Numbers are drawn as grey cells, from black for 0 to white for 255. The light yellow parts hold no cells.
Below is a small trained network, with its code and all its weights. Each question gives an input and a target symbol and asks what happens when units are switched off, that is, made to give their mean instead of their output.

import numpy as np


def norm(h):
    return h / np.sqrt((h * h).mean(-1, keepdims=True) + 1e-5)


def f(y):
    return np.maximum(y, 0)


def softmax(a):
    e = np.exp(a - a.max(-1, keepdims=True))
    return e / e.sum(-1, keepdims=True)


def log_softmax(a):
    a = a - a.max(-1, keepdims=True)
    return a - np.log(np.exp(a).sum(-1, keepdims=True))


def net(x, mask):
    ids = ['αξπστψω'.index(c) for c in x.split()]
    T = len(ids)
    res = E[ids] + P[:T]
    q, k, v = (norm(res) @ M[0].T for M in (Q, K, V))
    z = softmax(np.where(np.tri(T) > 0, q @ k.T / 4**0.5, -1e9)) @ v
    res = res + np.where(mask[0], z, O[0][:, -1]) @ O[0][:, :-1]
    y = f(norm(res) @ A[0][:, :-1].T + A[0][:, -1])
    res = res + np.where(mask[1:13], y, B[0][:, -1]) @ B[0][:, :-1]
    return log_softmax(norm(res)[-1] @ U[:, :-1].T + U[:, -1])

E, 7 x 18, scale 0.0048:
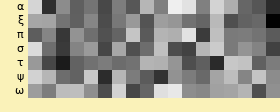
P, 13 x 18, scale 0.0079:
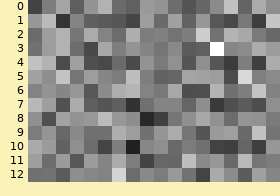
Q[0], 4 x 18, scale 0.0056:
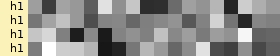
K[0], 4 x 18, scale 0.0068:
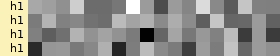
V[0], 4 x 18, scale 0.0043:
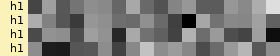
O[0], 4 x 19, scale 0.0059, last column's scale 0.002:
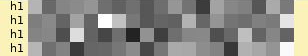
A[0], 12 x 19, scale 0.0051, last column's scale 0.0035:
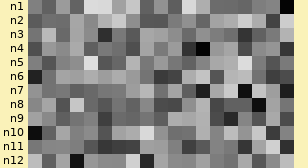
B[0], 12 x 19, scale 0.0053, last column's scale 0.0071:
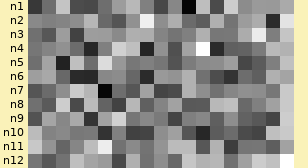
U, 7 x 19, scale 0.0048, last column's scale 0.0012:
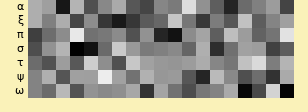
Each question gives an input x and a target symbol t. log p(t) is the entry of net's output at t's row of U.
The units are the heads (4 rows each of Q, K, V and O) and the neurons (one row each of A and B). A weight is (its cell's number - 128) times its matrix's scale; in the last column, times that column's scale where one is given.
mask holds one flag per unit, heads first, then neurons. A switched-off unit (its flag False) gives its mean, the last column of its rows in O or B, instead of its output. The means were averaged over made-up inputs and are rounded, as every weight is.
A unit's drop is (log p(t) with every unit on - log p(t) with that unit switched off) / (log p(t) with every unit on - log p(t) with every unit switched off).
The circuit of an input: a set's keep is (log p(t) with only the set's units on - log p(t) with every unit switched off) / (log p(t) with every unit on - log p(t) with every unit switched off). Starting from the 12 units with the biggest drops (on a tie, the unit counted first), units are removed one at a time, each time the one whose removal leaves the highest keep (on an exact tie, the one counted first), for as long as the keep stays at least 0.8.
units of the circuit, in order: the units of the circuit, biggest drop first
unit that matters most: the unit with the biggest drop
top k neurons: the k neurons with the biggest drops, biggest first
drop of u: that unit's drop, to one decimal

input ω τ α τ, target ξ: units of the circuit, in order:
h1; n10; n9
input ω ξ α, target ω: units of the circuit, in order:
h1; n10
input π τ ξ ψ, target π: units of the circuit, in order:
h1
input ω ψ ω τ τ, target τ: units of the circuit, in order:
h1; n3
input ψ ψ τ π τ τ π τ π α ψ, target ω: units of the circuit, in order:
n8; h1
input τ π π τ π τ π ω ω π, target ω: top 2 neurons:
n10; n2
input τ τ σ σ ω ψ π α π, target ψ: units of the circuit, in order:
h1; n2; n12
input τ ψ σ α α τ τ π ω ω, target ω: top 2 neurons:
n10; n2
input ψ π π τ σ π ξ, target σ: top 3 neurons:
n4; n12; n3
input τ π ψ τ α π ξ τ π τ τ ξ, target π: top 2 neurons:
n5; n9
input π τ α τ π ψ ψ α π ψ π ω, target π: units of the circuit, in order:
h1; n5
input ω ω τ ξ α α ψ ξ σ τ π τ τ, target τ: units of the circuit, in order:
h1; n12
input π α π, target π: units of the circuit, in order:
h1; n9
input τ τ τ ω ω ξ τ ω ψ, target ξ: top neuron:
n6
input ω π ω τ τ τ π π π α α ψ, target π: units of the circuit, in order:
h1; n5
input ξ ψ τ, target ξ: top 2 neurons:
n8; n6
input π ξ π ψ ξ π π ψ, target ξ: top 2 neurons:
n8; n11
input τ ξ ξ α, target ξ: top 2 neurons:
n10; n9
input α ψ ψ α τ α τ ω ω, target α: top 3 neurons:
n6; n5; n8
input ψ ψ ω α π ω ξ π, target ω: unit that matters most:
n8
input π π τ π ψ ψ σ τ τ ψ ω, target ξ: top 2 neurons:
n8; n11
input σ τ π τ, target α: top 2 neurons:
n4; n11
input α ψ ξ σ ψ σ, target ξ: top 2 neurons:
n8; n6
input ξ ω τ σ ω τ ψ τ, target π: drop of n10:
0.1
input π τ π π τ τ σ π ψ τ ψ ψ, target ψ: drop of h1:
0.9
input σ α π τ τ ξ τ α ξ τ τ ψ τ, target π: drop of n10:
-0.1
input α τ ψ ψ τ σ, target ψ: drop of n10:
0.0
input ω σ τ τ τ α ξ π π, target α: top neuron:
n6
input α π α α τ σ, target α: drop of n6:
0.2
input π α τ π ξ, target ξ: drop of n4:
0.1
